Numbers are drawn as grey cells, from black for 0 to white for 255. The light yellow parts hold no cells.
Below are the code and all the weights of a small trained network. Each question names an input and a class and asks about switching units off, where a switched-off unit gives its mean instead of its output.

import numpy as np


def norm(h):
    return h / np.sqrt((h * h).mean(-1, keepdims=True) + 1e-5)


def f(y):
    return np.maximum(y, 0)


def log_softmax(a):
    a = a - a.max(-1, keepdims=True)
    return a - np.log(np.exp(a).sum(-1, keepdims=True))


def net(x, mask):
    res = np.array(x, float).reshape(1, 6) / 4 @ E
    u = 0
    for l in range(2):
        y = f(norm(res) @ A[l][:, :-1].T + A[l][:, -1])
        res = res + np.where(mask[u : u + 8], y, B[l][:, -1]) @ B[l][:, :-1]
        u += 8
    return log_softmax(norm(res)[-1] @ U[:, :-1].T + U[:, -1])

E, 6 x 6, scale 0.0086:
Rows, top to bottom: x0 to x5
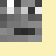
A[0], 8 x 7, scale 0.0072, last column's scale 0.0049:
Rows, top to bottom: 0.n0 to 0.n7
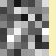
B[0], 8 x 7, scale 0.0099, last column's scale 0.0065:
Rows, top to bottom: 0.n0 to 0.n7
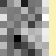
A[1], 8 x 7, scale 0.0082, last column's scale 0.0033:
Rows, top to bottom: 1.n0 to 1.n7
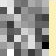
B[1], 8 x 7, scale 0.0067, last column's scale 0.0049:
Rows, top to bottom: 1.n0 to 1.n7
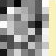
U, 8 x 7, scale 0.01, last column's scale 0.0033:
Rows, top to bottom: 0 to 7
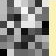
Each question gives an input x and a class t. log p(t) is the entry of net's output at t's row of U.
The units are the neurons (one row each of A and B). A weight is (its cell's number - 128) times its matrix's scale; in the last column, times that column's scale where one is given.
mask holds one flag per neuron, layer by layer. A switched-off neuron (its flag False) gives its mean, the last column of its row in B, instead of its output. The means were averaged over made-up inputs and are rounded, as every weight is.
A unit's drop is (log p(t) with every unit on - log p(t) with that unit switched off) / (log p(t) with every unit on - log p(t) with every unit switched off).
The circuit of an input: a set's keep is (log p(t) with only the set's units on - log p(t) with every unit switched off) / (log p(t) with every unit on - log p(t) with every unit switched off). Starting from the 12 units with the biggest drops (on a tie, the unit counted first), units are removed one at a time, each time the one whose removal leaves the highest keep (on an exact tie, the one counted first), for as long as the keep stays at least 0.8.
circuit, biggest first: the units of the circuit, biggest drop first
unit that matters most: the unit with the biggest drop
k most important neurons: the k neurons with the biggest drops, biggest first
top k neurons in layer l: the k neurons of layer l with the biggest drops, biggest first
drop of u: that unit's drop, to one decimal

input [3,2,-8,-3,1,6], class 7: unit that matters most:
0.n4
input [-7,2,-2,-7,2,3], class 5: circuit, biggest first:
0.n2; 0.n4
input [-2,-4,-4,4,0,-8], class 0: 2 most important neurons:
1.n5; 0.n5
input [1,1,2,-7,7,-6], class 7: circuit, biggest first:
0.n2; 1.n7
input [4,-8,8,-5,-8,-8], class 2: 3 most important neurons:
0.n5; 0.n6; 0.n0
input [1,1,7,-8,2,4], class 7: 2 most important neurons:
0.n2; 0.n7
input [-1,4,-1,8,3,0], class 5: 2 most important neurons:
0.n7; 0.n5
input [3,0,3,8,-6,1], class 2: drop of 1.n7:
0.1
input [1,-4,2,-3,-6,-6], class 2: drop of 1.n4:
-0.1
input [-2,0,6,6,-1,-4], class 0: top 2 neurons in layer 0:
0.n5; 0.n6
